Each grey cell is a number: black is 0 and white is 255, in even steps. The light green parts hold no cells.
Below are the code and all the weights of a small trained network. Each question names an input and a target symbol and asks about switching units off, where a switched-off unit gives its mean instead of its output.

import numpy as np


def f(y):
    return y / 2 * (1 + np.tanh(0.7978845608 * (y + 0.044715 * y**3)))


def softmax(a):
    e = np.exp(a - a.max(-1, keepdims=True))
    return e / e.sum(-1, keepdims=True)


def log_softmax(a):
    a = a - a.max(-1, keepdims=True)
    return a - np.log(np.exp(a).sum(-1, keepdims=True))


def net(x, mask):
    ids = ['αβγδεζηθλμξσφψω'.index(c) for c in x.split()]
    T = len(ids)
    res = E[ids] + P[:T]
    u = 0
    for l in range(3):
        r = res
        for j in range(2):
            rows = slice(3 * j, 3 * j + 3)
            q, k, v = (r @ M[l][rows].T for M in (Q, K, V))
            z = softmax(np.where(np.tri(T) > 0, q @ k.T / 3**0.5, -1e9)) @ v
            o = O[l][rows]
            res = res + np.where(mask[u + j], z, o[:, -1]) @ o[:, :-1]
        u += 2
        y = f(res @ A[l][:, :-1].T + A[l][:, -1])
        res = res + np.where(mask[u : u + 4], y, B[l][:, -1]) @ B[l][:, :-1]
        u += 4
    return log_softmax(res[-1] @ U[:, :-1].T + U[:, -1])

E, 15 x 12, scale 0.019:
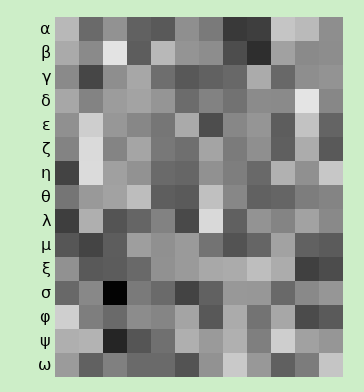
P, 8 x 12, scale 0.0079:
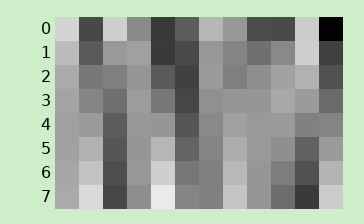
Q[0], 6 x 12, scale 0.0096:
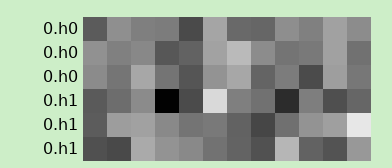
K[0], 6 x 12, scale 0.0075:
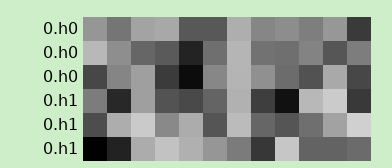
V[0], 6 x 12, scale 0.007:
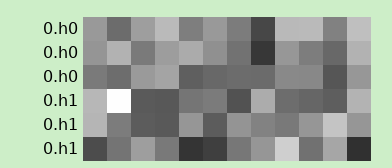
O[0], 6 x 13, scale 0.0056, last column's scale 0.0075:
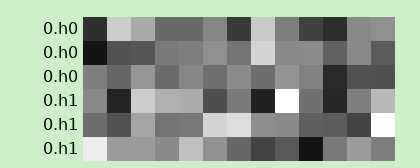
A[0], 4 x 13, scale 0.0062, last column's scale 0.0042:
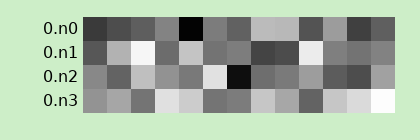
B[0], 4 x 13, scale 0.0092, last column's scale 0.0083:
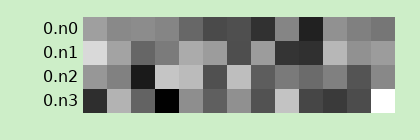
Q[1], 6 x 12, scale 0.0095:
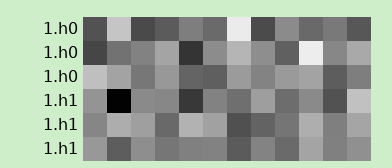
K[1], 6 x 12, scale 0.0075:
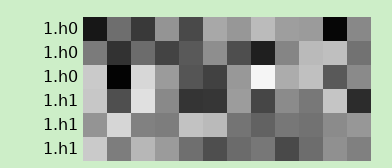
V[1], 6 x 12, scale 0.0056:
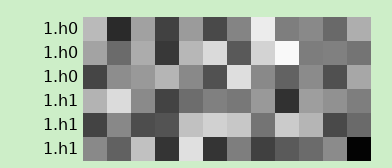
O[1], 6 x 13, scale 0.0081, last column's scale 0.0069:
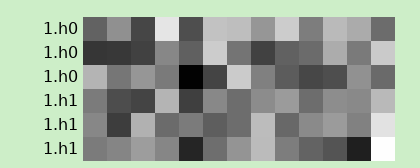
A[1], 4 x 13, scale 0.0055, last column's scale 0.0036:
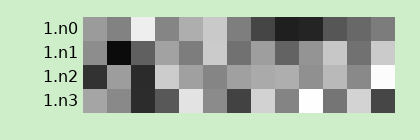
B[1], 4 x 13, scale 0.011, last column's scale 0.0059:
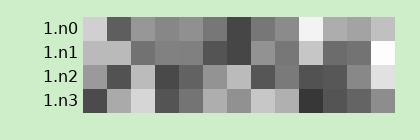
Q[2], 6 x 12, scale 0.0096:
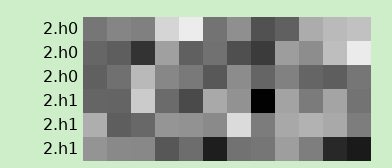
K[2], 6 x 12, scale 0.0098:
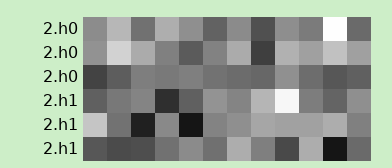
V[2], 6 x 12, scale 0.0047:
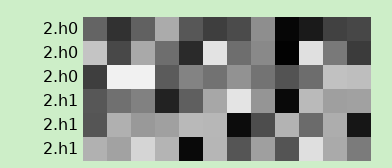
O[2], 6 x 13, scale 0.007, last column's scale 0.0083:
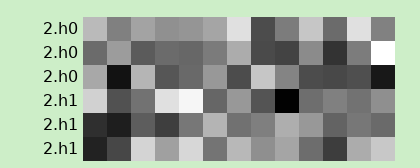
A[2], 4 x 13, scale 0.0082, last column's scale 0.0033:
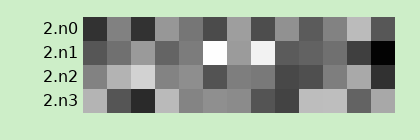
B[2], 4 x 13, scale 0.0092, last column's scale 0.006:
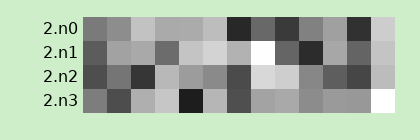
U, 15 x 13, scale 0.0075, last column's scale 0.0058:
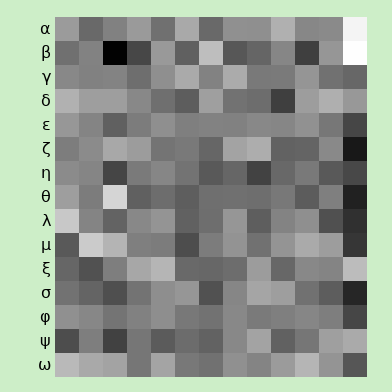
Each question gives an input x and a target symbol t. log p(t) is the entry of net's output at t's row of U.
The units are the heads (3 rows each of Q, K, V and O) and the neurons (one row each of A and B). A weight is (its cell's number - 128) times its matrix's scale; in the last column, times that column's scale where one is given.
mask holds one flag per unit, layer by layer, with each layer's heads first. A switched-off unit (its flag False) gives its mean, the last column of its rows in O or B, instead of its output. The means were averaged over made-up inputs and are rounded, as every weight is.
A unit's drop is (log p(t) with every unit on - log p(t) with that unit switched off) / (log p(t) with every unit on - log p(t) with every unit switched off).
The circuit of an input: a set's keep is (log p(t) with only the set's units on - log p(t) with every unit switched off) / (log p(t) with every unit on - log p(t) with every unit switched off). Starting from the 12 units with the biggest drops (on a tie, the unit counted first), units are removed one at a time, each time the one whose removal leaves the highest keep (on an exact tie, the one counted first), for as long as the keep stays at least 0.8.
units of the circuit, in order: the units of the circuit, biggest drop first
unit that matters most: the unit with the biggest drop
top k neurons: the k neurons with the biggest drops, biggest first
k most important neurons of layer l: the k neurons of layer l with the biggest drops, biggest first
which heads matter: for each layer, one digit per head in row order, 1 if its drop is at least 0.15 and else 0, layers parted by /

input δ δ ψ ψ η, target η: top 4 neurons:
(0.n1 2.n0 0.n3 1.n2)
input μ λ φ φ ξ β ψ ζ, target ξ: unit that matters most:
0.h1
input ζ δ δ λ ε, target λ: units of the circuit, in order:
(2.h1 1.h0 2.n2)
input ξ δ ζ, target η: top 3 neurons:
(2.n0 0.n3 1.n1)
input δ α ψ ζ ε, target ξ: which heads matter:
01 / 01 / 01
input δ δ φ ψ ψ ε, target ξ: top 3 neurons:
(0.n3 0.n2 1.n1)
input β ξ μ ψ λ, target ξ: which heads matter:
00 / 00 / 01
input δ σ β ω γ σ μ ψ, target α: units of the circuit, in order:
(0.h1 1.h0 2.h1 2.n3)
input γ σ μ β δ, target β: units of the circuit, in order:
(2.n3 0.n3)
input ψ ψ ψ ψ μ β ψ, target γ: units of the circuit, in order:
(1.n3 2.n1)
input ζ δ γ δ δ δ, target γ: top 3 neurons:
(2.n1 0.n3 1.n1)
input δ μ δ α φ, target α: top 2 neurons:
(0.n2 2.n3)
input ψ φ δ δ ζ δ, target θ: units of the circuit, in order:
(0.n3 1.h0 1.h1)
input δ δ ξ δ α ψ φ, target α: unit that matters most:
0.h1
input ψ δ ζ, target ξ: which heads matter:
01 / 00 / 01
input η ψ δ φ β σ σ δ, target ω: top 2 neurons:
(0.n3 1.n0)
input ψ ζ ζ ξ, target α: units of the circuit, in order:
(1.h0 0.n3)
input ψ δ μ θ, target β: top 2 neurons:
(2.n3 1.n0)
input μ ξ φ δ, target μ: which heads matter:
10 / 00 / 11
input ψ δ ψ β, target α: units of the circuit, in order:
(2.n3 0.n3 1.n0)
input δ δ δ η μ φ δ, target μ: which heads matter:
01 / 00 / 11
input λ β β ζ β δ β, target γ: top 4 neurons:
(0.n3 0.n1 2.n1 1.n3)
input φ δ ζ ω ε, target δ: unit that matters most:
1.h0
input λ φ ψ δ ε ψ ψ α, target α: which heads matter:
01 / 01 / 00
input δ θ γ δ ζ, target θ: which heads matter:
01 / 11 / 11
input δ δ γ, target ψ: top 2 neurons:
(1.n2 2.n0)
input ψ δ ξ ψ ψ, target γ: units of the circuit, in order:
(1.n3 1.h1 2.n1)
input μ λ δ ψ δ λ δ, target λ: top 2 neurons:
(0.n3 2.n2)
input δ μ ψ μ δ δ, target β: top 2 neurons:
(0.n3 2.n3)
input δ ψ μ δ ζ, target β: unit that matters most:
1.n0
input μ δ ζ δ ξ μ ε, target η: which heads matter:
00 / 10 / 01
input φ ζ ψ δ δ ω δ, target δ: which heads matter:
00 / 10 / 11
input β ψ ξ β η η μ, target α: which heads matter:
00 / 00 / 11
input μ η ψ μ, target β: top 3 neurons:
(0.n3 1.n3 2.n3)
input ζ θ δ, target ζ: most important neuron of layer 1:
(1.n0)
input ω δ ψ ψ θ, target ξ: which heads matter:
00 / 00 / 01
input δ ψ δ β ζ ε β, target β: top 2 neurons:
(0.n1 0.n3)
